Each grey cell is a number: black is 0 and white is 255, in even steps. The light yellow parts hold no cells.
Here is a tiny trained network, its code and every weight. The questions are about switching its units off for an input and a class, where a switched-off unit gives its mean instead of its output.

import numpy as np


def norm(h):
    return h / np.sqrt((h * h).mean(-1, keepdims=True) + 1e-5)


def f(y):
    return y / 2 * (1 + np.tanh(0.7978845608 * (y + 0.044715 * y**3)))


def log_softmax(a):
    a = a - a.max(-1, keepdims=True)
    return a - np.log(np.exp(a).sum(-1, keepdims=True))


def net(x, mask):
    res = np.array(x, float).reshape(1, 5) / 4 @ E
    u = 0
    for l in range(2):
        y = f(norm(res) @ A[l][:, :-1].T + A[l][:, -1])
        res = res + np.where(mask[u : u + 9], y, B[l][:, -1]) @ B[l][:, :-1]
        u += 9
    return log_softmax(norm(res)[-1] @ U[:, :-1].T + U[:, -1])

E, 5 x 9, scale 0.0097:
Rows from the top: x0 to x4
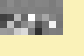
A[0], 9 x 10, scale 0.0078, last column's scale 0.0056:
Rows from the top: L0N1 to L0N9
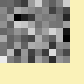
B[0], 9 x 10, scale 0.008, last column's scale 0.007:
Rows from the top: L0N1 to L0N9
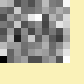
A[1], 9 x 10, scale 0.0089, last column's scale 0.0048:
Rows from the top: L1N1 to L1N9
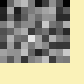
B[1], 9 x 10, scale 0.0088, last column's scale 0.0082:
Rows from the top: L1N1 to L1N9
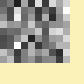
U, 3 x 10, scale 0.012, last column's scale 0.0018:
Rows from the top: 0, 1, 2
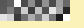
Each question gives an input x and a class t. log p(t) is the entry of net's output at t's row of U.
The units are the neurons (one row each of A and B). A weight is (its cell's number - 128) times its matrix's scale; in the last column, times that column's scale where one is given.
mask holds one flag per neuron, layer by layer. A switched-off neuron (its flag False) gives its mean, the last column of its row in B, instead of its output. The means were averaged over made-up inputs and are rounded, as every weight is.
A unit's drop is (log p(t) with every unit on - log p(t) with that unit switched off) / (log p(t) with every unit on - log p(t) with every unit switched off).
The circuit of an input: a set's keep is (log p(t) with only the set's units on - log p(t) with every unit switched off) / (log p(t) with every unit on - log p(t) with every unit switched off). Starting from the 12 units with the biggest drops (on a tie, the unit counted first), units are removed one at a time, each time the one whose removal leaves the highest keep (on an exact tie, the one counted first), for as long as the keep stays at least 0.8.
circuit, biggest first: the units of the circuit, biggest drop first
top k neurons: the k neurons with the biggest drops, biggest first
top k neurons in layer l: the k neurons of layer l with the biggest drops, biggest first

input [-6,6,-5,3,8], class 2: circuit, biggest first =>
(L1N8)
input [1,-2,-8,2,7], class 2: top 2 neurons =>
(L1N8, L0N8)
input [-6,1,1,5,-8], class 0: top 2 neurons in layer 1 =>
(L1N2, L1N1)
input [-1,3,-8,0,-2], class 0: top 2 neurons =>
(L0N9, L0N4)
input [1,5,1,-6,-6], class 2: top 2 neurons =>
(L0N7, L0N1)
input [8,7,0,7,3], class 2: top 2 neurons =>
(L0N3, L1N8)
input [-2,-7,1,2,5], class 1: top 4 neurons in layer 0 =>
(L0N1, L0N8, L0N7, L0N4)
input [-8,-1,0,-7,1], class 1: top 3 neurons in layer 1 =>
(L1N5, L1N2, L1N3)
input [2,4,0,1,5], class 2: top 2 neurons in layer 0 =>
(L0N9, L0N3)
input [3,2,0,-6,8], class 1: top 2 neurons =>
(L0N9, L0N8)
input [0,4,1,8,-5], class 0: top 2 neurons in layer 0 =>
(L0N4, L0N5)
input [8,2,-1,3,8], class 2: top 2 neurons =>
(L1N8, L0N9)
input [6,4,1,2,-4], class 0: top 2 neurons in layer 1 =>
(L1N2, L1N1)
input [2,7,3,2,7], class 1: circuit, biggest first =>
(L1N1)
